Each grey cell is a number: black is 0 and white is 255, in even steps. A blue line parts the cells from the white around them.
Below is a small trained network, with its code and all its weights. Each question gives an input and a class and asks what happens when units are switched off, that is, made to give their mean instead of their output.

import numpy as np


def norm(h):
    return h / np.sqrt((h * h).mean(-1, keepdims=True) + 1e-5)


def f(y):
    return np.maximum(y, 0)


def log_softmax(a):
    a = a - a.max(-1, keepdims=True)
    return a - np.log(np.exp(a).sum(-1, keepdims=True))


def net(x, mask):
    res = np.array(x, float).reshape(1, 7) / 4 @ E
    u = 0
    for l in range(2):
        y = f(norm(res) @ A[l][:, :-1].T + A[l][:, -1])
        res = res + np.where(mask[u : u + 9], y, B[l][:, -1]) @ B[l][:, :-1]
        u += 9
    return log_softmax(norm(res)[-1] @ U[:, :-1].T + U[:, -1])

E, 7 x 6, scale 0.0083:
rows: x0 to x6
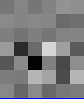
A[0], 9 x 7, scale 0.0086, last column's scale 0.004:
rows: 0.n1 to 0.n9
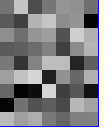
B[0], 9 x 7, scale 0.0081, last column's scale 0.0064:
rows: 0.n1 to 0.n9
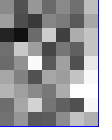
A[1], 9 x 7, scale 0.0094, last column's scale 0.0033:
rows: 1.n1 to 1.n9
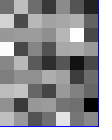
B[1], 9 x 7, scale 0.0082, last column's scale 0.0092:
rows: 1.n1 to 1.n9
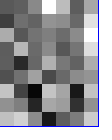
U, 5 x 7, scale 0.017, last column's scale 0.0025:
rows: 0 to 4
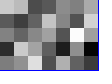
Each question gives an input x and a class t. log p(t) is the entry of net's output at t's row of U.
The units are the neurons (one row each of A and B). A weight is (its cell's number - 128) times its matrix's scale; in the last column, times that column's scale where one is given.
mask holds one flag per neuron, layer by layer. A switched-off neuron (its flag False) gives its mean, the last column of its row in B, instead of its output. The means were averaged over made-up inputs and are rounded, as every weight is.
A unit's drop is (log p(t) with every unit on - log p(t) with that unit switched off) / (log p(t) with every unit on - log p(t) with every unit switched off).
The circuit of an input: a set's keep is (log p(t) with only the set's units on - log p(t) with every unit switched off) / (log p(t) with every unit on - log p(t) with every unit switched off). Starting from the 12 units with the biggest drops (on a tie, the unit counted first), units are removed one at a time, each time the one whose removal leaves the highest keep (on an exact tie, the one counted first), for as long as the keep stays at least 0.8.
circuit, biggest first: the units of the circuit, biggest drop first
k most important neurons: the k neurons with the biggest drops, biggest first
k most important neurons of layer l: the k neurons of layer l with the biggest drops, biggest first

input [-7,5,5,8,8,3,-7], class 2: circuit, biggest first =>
0.n7
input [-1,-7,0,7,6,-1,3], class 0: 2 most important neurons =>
0.n7, 0.n3
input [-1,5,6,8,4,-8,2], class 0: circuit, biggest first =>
0.n7, 1.n9
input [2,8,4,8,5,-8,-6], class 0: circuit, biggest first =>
0.n7, 1.n9
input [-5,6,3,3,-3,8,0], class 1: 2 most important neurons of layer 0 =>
0.n7, 0.n2
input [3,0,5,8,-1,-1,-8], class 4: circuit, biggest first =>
0.n5, 1.n7
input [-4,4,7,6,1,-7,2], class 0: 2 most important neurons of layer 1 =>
1.n9, 1.n4
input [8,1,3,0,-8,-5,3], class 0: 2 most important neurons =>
0.n6, 0.n8
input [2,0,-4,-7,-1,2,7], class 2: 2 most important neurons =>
0.n6, 1.n9
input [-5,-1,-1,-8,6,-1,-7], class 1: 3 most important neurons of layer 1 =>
1.n5, 1.n1, 1.n9
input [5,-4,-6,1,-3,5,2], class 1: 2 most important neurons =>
0.n7, 0.n2
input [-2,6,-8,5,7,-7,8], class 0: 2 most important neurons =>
0.n7, 1.n9
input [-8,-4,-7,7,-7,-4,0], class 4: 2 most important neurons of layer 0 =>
0.n5, 0.n3
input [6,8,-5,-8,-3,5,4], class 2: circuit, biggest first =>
0.n6
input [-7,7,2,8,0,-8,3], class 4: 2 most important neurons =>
0.n5, 0.n6
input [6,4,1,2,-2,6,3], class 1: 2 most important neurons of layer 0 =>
0.n7, 0.n2
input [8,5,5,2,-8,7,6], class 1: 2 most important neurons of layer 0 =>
0.n7, 0.n2
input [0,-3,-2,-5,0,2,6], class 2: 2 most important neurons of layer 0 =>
0.n6, 0.n5
